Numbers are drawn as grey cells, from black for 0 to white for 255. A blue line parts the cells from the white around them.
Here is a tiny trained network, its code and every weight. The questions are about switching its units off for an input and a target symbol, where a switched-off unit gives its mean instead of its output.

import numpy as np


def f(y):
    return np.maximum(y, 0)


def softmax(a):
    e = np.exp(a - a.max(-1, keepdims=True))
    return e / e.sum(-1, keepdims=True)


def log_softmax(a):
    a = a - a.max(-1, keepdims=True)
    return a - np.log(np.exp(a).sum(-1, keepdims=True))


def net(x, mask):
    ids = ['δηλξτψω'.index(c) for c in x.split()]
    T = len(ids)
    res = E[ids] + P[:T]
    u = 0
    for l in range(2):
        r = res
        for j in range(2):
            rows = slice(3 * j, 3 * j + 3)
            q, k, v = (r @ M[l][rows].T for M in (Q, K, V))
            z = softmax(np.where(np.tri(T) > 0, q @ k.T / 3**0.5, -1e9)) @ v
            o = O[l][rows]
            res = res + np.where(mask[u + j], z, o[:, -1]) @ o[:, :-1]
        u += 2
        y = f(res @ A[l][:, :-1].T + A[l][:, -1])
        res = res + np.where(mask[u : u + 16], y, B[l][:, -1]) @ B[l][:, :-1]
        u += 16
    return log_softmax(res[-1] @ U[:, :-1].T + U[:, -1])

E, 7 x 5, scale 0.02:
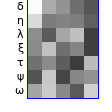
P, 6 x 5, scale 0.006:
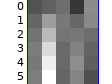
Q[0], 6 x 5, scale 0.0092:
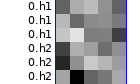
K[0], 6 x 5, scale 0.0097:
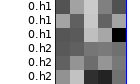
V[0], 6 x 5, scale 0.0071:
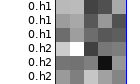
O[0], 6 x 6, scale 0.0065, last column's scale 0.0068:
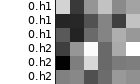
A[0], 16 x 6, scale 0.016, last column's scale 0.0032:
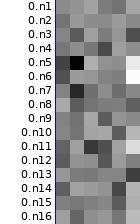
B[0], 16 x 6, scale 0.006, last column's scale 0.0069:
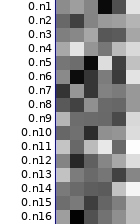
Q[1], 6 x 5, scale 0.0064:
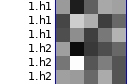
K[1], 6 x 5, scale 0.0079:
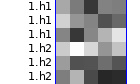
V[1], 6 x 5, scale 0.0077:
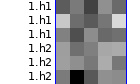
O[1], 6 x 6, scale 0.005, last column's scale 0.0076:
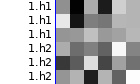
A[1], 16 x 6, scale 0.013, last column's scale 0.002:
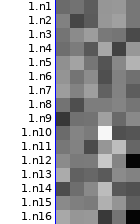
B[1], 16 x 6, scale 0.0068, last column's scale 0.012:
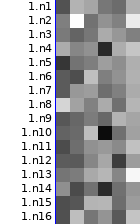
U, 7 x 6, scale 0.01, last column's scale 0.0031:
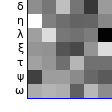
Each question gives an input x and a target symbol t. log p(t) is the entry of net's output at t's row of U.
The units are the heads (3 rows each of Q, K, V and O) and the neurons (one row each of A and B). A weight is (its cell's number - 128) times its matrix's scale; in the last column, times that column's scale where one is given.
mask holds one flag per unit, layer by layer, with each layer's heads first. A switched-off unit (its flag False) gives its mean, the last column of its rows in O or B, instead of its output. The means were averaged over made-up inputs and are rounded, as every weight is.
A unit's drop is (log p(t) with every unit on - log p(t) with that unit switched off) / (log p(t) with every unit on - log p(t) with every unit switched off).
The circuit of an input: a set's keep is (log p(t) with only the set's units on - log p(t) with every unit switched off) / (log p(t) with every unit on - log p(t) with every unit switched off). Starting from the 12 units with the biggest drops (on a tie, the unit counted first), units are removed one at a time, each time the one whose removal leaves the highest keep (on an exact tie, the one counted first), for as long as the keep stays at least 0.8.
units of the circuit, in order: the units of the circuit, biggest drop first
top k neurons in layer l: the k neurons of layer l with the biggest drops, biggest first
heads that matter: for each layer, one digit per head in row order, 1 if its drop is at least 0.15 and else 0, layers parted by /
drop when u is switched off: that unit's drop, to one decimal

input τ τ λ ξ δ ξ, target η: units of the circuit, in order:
0.h2
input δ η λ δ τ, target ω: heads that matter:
00 / 11
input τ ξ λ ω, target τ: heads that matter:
01 / 01
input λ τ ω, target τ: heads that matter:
01 / 00
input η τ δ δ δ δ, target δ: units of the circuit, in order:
0.h2; 1.n2; 1.h2
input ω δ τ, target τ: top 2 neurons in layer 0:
0.n5; 0.n12
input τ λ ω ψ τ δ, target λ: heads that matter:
10 / 00
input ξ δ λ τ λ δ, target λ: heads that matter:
10 / 10
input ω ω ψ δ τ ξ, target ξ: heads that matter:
01 / 00
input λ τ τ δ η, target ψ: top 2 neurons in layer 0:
0.n11; 0.n1
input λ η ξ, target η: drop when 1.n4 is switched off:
0.1
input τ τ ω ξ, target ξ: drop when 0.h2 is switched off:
0.4
